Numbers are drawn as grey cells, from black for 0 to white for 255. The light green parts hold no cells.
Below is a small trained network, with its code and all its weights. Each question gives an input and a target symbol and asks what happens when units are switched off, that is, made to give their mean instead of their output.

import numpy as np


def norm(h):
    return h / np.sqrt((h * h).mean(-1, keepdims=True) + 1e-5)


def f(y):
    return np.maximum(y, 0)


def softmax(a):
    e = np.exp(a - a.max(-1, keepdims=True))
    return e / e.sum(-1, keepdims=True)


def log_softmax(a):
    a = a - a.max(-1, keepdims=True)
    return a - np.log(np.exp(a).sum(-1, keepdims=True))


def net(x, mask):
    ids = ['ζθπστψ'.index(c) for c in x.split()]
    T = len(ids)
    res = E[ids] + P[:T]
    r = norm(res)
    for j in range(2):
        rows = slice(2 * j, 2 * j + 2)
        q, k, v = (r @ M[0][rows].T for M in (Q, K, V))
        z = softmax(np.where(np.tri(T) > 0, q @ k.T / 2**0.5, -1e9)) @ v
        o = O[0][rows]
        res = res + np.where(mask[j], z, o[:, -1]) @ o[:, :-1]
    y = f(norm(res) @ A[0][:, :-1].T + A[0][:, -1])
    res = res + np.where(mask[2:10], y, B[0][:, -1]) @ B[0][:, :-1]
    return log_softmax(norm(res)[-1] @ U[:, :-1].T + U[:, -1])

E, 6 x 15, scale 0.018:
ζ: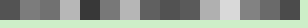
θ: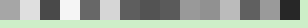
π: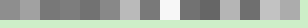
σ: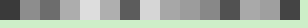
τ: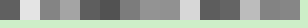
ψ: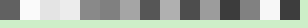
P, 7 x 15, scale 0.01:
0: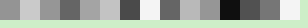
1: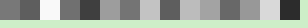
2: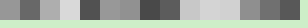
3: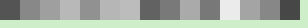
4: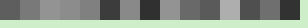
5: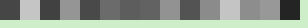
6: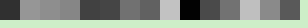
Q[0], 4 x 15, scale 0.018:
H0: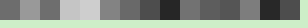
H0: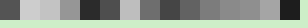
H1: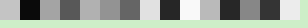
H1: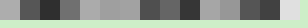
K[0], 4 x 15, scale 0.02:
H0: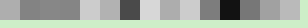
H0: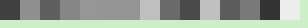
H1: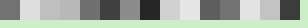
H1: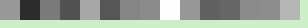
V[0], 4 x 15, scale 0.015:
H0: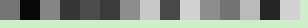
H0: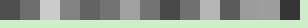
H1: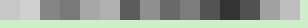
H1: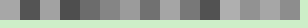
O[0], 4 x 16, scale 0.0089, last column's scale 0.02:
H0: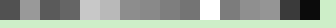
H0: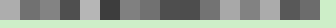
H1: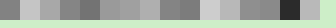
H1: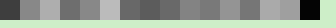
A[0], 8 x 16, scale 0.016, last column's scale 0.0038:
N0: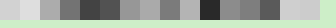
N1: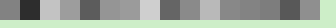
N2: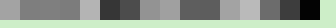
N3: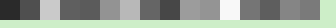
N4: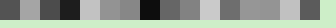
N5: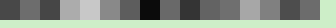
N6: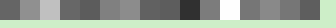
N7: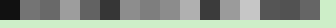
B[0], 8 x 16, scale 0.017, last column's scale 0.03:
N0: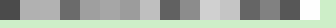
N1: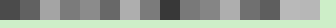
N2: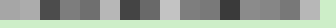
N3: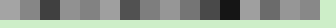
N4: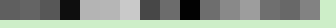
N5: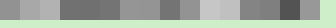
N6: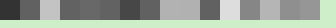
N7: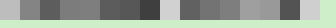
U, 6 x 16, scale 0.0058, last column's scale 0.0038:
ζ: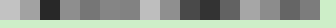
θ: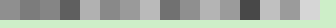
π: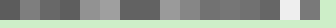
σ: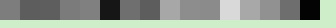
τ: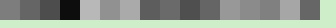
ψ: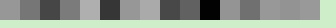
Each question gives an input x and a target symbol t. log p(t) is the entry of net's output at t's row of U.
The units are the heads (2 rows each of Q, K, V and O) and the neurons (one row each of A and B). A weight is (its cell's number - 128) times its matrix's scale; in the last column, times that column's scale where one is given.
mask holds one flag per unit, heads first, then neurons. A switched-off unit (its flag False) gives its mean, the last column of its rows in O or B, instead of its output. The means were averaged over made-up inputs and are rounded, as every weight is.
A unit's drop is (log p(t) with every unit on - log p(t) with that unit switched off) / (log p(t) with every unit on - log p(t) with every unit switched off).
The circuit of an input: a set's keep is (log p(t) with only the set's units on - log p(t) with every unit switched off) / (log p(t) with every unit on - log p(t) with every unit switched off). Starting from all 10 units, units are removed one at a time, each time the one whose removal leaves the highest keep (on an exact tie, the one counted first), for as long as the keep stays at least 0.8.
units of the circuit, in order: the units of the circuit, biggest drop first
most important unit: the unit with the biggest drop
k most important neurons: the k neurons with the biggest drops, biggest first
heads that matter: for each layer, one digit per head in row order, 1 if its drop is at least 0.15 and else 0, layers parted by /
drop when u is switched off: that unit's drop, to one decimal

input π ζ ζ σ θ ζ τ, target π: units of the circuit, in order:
(H1)
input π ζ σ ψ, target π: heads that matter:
11
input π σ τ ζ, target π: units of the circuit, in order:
(H1; N3; H0; N6)
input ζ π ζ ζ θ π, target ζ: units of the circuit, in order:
(N2; H0)
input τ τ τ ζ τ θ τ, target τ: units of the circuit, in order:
(H1; H0; N4)
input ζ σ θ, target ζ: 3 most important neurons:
(N2; N1; N0)
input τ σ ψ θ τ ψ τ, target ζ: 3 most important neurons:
(N0; N1; N6)
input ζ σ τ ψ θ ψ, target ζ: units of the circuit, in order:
(N0; N2; H0)
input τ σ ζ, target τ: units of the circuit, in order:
(H0; N4; H1)
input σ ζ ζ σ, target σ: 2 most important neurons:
(N5; N2)
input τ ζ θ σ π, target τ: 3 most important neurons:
(N4; N7; N0)
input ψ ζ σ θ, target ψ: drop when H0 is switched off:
0.8
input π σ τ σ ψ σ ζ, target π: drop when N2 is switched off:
-0.1
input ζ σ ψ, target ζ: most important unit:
H1
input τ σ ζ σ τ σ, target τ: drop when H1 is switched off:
0.9
